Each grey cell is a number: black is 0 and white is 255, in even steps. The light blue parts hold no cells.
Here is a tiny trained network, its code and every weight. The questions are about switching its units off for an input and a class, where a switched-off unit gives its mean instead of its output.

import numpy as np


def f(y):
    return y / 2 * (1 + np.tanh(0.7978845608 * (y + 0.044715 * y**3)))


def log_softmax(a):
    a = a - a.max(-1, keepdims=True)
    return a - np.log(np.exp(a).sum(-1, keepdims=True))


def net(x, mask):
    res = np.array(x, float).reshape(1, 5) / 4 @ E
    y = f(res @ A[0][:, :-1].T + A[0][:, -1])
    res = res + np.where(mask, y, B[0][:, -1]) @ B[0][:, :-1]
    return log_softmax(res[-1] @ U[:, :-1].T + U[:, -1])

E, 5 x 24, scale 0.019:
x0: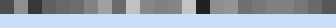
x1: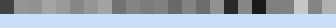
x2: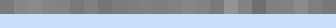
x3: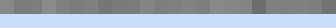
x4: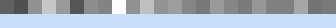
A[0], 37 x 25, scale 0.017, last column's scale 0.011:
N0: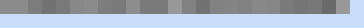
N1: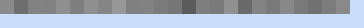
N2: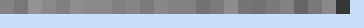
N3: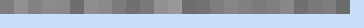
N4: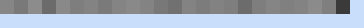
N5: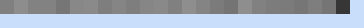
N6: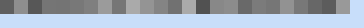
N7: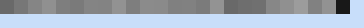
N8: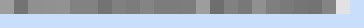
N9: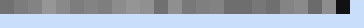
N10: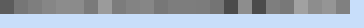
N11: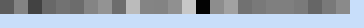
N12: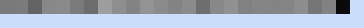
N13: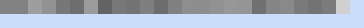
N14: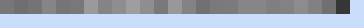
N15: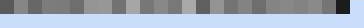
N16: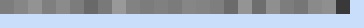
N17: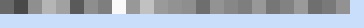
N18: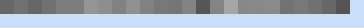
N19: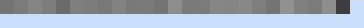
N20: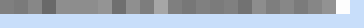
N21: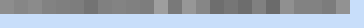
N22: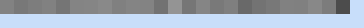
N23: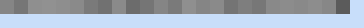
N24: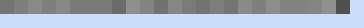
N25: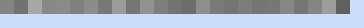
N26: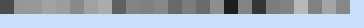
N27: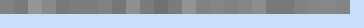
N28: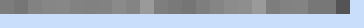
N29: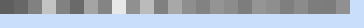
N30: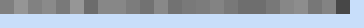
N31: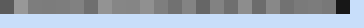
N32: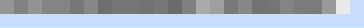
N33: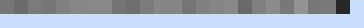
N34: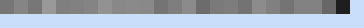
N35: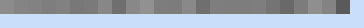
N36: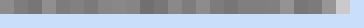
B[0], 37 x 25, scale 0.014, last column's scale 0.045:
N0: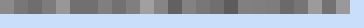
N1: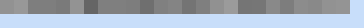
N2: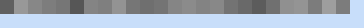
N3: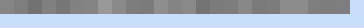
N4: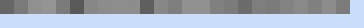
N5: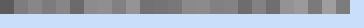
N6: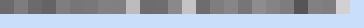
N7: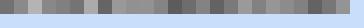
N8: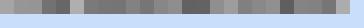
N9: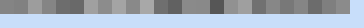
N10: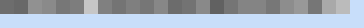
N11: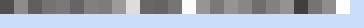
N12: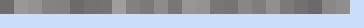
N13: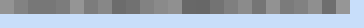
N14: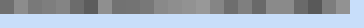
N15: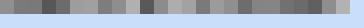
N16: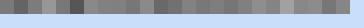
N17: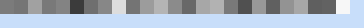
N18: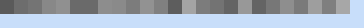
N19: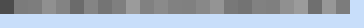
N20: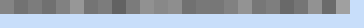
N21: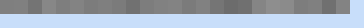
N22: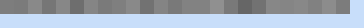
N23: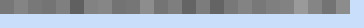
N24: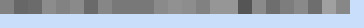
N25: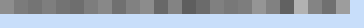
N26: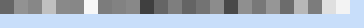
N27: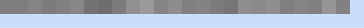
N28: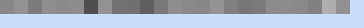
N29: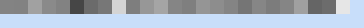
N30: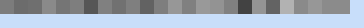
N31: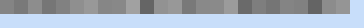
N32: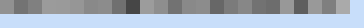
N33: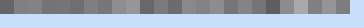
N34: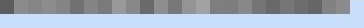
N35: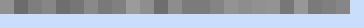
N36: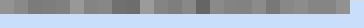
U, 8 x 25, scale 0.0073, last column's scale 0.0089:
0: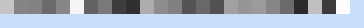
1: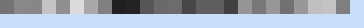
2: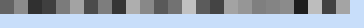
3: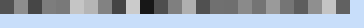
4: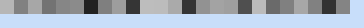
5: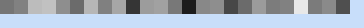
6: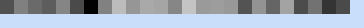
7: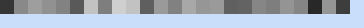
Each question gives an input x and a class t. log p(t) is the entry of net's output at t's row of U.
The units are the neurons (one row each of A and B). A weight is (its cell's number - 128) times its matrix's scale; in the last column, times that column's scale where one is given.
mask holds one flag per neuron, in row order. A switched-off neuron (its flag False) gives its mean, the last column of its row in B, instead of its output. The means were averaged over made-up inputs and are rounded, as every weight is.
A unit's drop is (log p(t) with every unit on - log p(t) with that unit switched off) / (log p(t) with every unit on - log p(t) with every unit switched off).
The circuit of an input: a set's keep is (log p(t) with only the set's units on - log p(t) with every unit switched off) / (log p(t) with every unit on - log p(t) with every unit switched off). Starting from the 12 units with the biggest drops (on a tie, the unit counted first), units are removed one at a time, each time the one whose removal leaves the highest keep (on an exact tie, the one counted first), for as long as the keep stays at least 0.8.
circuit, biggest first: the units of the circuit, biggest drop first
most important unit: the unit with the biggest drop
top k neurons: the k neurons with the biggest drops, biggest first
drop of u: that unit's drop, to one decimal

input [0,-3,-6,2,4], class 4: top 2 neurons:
[N11 N26]
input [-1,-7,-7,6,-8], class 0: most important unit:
N11
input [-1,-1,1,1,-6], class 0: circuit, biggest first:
[N26 N11 N17]
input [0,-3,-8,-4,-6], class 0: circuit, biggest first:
[N11 N26 N17]
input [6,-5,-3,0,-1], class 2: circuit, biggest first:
[N17 N26]
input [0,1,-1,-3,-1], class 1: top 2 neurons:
[N11 N17]
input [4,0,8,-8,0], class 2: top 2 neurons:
[N26 N17]
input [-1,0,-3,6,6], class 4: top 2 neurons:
[N26 N11]
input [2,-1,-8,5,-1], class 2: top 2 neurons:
[N26 N17]
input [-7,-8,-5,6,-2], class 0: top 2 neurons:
[N17 N26]
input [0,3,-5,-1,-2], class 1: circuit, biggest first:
[N11 N17]
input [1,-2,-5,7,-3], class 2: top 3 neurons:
[N26 N17 N29]
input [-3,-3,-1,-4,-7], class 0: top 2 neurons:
[N26 N11]
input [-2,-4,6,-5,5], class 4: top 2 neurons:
[N11 N26]
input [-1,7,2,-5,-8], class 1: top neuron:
[N11]
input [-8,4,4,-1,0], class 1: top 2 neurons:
[N17 N29]
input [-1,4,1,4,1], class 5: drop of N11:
0.3
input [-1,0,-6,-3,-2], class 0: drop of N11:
0.2
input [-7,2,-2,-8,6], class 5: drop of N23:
0.0
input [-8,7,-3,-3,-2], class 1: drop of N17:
0.1
